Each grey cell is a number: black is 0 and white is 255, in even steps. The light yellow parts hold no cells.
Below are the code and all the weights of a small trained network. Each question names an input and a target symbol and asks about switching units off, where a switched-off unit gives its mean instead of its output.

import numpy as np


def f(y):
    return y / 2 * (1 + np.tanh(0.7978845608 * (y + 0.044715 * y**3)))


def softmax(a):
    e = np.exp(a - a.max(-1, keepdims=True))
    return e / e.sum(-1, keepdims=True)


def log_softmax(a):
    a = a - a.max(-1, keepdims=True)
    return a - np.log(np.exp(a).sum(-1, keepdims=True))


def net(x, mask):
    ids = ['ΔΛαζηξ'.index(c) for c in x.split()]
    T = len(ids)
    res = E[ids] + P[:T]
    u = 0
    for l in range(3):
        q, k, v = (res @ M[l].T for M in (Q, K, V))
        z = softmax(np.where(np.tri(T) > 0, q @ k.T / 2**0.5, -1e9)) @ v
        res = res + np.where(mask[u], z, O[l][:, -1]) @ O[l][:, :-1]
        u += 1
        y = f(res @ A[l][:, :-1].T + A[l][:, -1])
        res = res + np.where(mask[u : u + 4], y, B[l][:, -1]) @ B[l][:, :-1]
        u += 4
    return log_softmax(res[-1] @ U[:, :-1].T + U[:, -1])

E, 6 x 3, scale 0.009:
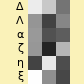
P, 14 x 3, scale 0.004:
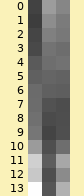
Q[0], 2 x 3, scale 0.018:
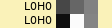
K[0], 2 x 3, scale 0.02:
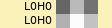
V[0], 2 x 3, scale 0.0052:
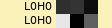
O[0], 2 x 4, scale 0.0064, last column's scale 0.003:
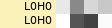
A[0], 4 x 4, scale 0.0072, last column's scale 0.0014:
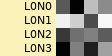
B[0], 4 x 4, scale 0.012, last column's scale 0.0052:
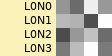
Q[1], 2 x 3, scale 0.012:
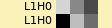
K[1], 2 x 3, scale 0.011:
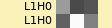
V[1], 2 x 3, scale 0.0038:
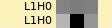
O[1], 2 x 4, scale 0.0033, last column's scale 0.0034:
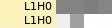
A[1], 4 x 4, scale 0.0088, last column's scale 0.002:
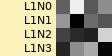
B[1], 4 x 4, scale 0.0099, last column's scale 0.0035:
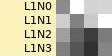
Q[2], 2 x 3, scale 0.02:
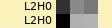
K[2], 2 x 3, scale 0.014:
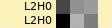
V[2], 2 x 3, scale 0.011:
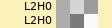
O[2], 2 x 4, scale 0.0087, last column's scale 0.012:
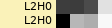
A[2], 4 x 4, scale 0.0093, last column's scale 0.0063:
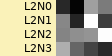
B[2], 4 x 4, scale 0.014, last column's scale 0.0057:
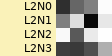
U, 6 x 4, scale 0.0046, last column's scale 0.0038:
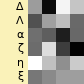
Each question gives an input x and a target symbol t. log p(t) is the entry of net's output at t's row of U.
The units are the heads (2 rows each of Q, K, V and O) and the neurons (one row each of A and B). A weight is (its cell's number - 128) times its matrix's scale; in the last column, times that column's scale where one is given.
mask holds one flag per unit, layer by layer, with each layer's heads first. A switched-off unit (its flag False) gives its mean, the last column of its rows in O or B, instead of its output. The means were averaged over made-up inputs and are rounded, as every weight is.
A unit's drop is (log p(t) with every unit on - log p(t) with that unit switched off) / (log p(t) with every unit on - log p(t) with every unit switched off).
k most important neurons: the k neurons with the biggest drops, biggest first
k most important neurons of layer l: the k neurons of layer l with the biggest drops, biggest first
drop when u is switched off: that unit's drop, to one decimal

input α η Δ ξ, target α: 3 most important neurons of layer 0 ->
[L0N0, L0N1, L0N3]
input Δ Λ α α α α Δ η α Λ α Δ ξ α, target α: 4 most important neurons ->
[L0N1, L2N2, L1N0, L2N3]
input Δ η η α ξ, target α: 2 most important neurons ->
[L2N3, L0N1]
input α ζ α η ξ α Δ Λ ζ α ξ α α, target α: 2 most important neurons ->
[L0N1, L2N2]
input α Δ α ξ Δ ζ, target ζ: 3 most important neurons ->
[L2N1, L0N0, L1N1]
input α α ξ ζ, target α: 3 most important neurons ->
[L2N1, L0N1, L2N0]
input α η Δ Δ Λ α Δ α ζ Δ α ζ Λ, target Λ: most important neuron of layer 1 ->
[L1N1]
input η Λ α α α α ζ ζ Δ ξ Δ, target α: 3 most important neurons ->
[L0N1, L2N3, L1N1]
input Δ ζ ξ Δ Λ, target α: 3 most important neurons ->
[L0N1, L2N1, L1N0]
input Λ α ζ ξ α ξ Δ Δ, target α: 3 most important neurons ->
[L2N3, L1N1, L0N1]
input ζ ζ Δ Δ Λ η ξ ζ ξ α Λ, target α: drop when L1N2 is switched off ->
-0.1
